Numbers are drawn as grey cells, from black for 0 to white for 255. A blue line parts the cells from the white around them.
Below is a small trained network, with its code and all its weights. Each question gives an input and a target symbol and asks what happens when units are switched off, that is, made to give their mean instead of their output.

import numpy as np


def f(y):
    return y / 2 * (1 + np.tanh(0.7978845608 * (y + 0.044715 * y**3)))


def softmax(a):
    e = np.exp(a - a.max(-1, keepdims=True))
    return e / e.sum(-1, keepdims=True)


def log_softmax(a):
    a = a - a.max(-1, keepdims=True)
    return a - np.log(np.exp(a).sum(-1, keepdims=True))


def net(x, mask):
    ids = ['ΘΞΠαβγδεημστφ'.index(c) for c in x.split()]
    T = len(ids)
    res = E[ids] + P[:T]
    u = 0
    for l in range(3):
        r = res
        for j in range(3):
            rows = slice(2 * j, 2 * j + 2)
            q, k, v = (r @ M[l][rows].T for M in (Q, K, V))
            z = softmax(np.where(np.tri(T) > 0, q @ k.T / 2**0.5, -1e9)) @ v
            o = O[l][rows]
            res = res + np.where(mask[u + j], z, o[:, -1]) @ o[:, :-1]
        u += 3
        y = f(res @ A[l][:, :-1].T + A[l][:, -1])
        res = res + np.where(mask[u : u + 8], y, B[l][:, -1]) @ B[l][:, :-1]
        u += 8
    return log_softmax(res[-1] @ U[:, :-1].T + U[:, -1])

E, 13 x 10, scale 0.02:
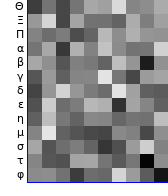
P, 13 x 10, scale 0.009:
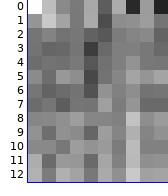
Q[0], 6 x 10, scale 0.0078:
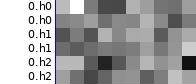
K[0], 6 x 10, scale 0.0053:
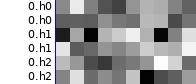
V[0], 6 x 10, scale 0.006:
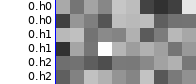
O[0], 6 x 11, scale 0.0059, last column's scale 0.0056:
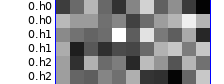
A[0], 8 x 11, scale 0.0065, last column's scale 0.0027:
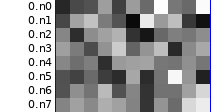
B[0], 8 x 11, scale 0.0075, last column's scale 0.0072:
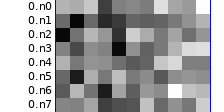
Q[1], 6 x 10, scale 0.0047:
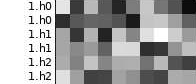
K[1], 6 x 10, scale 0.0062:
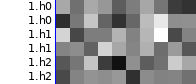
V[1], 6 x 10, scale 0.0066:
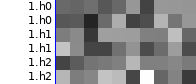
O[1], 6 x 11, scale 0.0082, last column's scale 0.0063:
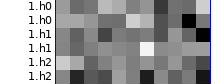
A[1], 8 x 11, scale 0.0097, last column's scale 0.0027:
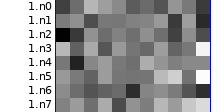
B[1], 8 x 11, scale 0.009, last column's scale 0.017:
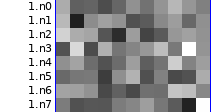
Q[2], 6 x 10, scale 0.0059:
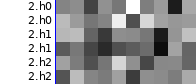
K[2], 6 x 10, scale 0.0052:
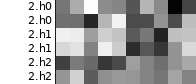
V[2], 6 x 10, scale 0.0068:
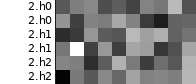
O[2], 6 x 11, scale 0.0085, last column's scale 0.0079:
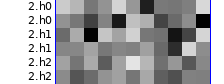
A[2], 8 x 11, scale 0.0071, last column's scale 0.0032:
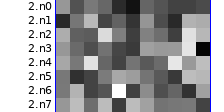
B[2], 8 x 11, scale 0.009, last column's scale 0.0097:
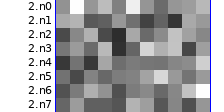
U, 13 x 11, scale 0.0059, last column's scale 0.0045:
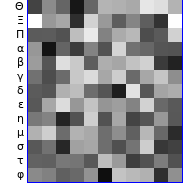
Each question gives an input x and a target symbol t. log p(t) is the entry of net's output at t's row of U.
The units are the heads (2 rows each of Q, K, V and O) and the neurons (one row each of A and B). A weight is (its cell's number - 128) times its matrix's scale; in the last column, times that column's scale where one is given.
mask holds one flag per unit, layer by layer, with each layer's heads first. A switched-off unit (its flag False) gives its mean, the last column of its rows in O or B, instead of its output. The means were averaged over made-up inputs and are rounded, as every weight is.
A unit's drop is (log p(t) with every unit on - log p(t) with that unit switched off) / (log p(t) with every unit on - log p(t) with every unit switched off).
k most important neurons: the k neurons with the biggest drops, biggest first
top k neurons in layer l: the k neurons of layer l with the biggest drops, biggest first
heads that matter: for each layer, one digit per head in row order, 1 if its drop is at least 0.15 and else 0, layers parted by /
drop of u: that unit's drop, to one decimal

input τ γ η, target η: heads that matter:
010 / 000 / 010
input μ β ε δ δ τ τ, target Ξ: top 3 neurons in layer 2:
[2.n6; 2.n4; 2.n3]
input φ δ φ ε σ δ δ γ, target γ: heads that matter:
000 / 100 / 000
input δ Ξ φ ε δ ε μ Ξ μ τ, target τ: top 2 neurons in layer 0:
[0.n2; 0.n3]
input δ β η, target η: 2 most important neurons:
[1.n7; 2.n1]
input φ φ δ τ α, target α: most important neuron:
[0.n3]
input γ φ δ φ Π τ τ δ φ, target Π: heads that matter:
110 / 001 / 010
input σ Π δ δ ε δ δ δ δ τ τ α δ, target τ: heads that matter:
001 / 001 / 010
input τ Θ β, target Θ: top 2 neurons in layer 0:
[0.n0; 0.n2]
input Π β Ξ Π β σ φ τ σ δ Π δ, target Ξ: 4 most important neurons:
[0.n1; 1.n2; 1.n4; 2.n4]
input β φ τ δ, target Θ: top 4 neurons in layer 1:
[1.n2; 1.n1; 1.n4; 1.n6]
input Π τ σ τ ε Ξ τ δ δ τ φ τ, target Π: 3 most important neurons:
[0.n1; 0.n0; 1.n2]
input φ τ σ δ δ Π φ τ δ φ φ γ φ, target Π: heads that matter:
110 / 000 / 010
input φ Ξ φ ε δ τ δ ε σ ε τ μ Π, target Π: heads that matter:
000 / 000 / 010
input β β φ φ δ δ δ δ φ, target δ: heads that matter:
110 / 000 / 100
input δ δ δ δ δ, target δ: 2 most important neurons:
[2.n6; 0.n3]
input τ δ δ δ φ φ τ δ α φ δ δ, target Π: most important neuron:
[1.n7]
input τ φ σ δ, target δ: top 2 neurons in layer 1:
[1.n7; 1.n2]
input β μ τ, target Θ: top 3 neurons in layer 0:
[0.n2; 0.n0; 0.n6]
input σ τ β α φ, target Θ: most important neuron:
[0.n1]
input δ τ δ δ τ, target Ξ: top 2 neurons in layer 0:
[0.n6; 0.n2]
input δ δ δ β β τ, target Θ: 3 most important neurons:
[0.n6; 0.n2; 1.n2]
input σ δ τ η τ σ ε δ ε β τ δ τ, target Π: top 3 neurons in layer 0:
[0.n1; 0.n0; 0.n2]
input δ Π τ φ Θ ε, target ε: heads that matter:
001 / 100 / 000
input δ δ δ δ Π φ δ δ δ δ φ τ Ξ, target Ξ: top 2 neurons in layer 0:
[0.n0; 0.n3]
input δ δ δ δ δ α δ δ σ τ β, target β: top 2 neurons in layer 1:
[1.n1; 1.n7]
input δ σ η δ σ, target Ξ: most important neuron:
[0.n1]
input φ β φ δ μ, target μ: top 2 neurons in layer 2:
[2.n0; 2.n1]
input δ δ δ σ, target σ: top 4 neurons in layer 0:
[0.n2; 0.n5; 0.n1; 0.n7]
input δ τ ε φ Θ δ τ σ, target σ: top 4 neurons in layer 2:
[2.n4; 2.n6; 2.n0; 2.n5]
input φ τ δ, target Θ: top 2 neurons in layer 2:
[2.n4; 2.n3]
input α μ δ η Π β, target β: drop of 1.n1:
0.5
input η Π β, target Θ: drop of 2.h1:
0.3
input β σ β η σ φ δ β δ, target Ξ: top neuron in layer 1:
[1.n2]
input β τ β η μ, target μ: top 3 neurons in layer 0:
[0.n3; 0.n0; 0.n2]
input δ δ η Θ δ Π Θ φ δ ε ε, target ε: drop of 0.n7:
-0.1
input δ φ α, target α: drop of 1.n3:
0.1
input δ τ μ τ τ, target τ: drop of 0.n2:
0.4
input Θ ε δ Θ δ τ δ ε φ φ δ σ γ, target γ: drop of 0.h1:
0.1
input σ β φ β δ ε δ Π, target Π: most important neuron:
[1.n3]
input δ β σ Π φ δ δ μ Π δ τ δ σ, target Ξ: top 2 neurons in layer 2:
[2.n4; 2.n3]
